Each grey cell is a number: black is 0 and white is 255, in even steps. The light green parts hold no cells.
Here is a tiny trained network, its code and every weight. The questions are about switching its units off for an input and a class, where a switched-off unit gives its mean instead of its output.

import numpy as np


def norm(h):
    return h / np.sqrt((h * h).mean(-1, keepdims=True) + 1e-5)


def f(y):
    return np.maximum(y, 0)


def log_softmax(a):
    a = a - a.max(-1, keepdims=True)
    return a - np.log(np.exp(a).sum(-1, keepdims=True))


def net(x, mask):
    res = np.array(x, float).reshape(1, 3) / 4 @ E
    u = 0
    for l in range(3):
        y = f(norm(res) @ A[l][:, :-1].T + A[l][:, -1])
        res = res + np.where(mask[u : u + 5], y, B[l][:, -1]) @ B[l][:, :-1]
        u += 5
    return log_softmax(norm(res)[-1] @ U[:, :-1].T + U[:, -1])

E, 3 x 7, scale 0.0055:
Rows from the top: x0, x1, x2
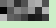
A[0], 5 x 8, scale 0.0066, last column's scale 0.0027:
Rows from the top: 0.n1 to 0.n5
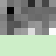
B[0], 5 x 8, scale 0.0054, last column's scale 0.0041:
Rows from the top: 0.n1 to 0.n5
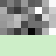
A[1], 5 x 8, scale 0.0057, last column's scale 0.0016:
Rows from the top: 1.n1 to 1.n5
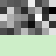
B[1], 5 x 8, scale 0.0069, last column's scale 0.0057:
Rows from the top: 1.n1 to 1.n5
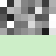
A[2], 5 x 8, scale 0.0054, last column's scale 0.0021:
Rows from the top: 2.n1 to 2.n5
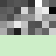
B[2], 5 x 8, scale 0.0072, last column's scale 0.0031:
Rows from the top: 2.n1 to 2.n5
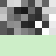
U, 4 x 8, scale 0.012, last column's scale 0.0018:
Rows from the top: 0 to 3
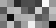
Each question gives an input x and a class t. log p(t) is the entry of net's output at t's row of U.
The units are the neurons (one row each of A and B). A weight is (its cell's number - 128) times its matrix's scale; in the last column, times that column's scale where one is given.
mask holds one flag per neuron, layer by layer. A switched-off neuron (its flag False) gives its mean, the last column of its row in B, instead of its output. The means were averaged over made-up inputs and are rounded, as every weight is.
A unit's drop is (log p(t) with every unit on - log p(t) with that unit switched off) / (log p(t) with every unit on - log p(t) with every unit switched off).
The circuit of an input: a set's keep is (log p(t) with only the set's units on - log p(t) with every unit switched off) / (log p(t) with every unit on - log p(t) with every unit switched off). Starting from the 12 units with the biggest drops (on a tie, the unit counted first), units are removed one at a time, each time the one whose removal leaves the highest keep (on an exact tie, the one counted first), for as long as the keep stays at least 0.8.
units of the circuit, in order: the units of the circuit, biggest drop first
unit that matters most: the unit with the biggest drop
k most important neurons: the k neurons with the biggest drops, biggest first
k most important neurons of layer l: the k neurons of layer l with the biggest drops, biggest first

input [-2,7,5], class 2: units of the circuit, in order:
0.n5, 1.n5
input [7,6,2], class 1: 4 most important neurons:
1.n2, 1.n3, 2.n1, 0.n4
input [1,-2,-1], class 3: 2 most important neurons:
1.n4, 0.n5
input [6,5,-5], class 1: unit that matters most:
2.n1
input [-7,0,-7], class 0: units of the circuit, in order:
2.n2, 0.n5
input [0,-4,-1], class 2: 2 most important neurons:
1.n3, 0.n3
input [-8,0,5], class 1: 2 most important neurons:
2.n4, 0.n5
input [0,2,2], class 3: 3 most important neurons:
1.n4, 0.n3, 0.n5
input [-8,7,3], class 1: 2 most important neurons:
2.n4, 1.n3
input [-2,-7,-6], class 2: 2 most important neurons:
1.n3, 0.n1
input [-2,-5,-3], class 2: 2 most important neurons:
1.n3, 0.n1
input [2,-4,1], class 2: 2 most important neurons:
1.n3, 0.n5
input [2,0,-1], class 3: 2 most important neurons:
1.n4, 0.n5
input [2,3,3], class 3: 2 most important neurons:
1.n4, 0.n3
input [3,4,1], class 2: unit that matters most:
1.n1
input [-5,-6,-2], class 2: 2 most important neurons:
1.n3, 0.n3
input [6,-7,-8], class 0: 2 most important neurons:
0.n5, 2.n2
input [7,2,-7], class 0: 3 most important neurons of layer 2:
2.n2, 2.n3, 2.n4
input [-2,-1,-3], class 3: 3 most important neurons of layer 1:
1.n4, 1.n5, 1.n2
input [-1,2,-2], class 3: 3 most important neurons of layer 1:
1.n4, 1.n5, 1.n3
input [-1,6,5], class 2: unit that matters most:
0.n5
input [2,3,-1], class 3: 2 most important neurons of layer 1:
1.n4, 1.n3
